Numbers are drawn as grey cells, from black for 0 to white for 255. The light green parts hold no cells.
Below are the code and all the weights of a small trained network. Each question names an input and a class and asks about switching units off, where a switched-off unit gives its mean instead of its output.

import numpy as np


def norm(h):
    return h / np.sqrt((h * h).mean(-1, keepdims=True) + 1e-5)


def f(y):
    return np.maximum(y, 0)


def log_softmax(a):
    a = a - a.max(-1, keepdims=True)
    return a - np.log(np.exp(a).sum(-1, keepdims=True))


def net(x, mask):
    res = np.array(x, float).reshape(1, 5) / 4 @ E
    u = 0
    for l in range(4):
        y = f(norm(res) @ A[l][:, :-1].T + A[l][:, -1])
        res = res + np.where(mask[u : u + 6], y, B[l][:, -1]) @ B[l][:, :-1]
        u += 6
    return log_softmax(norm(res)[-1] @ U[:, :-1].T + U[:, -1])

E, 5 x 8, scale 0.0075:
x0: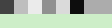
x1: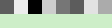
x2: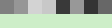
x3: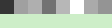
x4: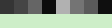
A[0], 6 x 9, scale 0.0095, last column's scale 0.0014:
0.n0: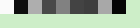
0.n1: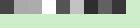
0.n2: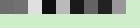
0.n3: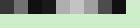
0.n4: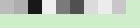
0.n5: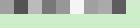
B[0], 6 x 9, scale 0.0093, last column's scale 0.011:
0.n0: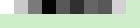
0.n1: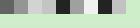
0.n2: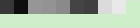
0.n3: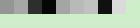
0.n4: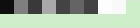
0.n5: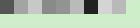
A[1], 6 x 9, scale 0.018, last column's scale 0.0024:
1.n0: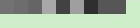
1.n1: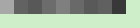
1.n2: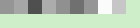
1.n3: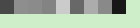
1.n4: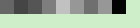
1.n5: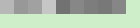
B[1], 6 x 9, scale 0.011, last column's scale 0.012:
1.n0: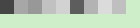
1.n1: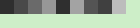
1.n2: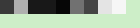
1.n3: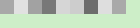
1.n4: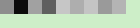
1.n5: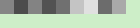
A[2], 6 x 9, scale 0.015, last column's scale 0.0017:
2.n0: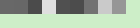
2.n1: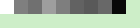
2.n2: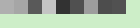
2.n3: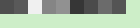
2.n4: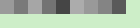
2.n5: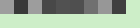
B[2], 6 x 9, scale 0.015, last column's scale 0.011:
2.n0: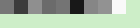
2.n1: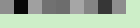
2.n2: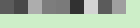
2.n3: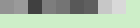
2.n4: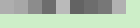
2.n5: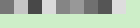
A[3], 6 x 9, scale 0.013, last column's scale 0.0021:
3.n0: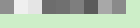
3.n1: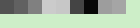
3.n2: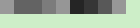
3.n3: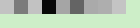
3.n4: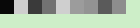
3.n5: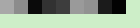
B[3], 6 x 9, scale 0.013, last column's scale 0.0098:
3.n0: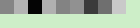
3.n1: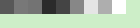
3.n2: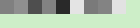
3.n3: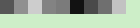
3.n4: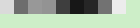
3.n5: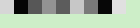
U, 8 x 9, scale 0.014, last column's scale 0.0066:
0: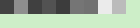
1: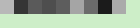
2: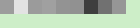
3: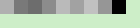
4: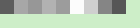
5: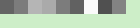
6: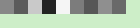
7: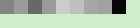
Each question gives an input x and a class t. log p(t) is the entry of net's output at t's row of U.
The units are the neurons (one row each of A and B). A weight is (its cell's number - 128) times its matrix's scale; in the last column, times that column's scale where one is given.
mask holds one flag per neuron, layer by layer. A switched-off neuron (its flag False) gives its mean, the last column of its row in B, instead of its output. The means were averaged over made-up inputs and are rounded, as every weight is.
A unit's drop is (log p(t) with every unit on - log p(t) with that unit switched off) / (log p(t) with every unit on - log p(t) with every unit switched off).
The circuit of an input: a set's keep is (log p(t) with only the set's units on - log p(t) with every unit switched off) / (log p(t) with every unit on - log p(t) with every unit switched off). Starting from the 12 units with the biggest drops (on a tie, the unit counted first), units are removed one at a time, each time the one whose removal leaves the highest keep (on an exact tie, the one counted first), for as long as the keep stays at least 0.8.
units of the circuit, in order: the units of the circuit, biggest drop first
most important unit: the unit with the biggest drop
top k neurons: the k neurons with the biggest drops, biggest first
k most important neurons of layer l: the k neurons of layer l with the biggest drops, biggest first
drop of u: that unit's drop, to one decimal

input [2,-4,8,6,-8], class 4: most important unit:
0.n1
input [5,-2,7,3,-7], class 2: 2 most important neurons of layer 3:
3.n0; 3.n1
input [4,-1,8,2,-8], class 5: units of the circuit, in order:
0.n1; 1.n2
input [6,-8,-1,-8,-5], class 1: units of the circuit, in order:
0.n0; 0.n4
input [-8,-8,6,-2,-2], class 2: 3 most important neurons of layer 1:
1.n0; 1.n2; 1.n5
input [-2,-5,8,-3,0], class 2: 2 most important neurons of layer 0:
0.n4; 0.n1
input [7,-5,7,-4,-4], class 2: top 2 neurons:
0.n4; 1.n5
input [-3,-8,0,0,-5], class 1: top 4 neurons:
0.n0; 0.n4; 2.n1; 0.n2
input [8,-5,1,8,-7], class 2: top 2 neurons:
0.n4; 0.n2
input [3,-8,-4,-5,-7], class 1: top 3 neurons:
0.n0; 0.n4; 2.n1
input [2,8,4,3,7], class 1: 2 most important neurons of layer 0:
0.n3; 0.n2
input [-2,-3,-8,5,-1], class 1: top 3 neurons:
0.n3; 0.n2; 1.n0
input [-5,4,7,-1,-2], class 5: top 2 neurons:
0.n1; 0.n2
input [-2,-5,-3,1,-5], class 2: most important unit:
0.n5
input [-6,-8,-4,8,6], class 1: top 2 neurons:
0.n3; 0.n4
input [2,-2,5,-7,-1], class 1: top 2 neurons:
0.n0; 0.n4
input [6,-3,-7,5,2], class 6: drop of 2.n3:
0.0
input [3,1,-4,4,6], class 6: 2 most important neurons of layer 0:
0.n2; 0.n0
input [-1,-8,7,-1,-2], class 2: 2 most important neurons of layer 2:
2.n0; 2.n4
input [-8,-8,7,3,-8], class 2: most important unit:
2.n4
